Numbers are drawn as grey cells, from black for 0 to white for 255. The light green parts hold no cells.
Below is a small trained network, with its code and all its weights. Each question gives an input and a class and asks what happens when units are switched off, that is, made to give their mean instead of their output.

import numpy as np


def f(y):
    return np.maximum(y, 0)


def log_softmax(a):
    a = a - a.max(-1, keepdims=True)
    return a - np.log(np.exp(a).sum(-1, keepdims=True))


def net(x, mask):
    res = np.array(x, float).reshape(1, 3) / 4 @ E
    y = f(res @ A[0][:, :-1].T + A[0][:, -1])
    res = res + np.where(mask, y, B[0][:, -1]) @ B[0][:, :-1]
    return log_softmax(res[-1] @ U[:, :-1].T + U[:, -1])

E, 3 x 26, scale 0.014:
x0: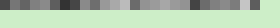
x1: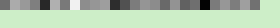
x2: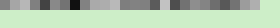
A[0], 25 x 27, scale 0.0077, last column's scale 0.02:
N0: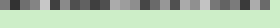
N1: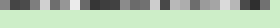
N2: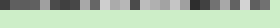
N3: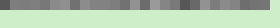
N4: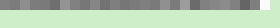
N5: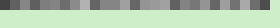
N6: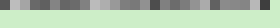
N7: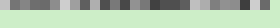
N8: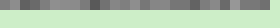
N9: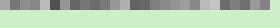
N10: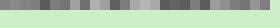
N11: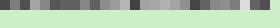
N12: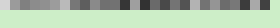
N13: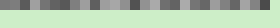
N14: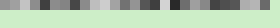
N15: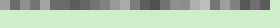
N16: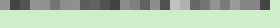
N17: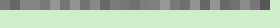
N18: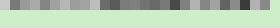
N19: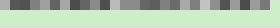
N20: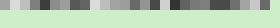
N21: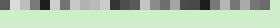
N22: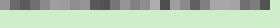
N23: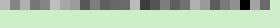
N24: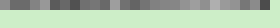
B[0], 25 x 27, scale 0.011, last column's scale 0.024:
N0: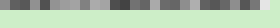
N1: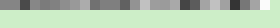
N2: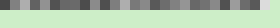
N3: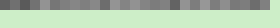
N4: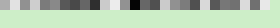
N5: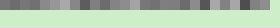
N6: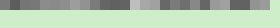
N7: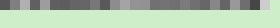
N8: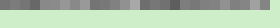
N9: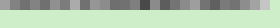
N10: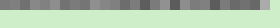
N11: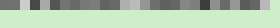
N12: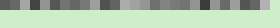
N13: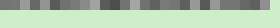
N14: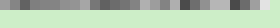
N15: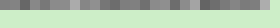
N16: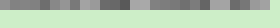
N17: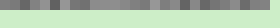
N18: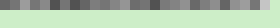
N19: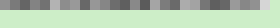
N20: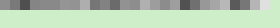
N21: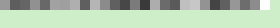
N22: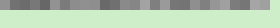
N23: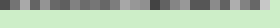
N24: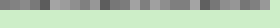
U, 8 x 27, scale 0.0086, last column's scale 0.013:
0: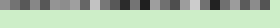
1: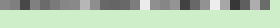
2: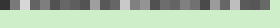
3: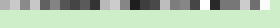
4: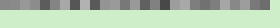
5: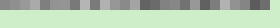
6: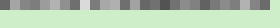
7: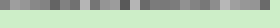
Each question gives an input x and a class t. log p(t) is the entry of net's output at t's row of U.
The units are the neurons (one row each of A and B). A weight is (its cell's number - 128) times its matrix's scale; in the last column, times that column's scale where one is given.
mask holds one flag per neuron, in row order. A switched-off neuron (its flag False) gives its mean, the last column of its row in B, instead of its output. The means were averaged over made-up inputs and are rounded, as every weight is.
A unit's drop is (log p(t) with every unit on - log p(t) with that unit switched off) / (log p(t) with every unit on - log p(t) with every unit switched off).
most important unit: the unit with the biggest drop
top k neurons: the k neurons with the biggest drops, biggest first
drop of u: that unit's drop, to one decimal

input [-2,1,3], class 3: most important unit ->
N1
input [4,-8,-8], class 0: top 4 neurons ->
[N0 N19 N9 N14]
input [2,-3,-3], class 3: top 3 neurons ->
[N21 N14 N20]
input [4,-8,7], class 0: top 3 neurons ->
[N0 N19 N1]
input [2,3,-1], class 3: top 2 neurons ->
[N0 N19]
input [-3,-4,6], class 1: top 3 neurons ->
[N14 N21 N20]
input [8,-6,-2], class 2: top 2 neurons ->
[N2 N11]
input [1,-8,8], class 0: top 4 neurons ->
[N0 N19 N1 N9]
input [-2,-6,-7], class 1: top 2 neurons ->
[N1 N21]
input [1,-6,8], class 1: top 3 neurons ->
[N14 N20 N21]
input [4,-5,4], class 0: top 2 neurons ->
[N1 N0]
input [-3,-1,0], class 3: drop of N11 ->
0.2
